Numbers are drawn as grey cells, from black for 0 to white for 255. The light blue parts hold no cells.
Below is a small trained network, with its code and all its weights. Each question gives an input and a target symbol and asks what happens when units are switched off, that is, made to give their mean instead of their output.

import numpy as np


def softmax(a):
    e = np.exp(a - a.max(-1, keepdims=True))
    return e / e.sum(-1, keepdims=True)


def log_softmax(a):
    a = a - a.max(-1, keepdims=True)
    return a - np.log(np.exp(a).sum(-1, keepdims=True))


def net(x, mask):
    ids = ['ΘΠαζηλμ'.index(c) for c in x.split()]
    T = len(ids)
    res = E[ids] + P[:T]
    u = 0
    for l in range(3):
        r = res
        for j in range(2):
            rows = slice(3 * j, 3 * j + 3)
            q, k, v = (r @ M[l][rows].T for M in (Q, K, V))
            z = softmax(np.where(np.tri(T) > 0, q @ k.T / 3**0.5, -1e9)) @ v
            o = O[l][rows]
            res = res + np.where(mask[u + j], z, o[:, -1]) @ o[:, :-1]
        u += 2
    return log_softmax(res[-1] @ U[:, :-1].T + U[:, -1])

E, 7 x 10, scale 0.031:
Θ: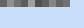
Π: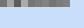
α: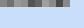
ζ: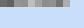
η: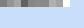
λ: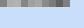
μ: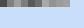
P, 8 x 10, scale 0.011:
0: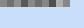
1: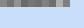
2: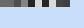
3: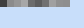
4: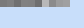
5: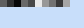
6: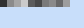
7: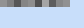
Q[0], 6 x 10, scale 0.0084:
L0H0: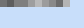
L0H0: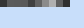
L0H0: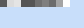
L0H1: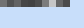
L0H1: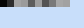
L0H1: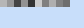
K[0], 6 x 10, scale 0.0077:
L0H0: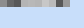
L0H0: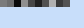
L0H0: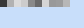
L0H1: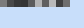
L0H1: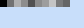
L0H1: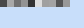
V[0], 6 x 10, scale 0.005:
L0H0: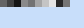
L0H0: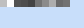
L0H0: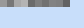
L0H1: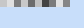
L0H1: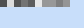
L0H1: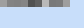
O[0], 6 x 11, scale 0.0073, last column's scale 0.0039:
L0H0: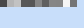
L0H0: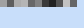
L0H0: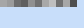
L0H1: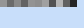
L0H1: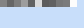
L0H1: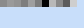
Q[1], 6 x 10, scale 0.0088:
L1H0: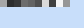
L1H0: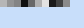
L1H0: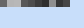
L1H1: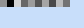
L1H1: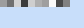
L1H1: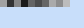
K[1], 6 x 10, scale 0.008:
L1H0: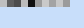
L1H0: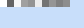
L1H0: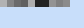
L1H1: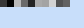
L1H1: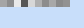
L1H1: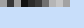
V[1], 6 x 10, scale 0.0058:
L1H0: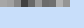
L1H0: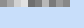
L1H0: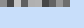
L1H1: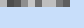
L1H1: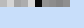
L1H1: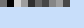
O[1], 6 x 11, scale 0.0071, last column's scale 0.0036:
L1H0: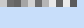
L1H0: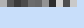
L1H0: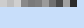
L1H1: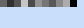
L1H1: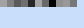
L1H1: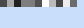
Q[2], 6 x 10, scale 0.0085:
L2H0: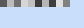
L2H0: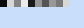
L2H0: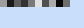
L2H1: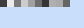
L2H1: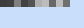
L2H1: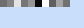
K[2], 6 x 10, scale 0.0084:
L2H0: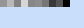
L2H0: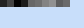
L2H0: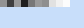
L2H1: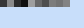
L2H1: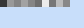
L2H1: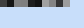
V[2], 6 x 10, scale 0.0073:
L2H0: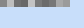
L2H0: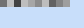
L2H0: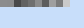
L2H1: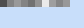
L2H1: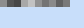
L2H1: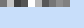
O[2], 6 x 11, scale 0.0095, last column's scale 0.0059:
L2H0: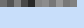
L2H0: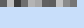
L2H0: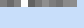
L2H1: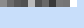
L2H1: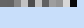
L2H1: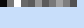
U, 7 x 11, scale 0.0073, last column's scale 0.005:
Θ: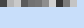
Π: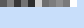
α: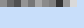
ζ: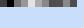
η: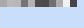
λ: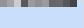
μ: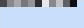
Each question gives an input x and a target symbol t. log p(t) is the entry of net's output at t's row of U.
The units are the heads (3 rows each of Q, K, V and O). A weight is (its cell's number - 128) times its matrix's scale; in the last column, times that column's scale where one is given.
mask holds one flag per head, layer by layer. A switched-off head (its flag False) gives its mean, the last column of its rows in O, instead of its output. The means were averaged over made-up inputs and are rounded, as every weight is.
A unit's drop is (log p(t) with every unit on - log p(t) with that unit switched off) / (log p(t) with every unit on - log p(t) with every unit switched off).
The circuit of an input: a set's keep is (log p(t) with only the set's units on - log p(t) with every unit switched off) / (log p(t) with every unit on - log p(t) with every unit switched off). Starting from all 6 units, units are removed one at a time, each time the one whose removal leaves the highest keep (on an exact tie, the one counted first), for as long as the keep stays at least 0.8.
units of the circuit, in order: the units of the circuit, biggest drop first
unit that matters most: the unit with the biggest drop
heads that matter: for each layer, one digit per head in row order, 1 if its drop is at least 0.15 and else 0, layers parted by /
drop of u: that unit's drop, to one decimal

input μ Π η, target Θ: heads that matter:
00 / 01 / 01
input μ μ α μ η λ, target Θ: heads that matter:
00 / 01 / 01
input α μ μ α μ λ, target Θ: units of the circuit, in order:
[L2H1, L1H1]
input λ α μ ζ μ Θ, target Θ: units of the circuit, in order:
[L1H0, L2H1]
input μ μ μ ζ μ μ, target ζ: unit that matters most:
L2H1
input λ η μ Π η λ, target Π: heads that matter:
10 / 01 / 11
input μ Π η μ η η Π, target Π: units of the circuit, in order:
[L1H0, L2H0]
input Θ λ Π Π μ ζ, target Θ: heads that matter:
10 / 10 / 01
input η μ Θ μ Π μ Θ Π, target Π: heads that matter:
00 / 00 / 01
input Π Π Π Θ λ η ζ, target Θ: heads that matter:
00 / 10 / 01
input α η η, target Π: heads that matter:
11 / 00 / 00
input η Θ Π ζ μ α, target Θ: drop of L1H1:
-0.1
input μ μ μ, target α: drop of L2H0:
0.3
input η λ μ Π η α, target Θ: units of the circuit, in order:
[L2H1]
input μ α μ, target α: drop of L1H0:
-0.1
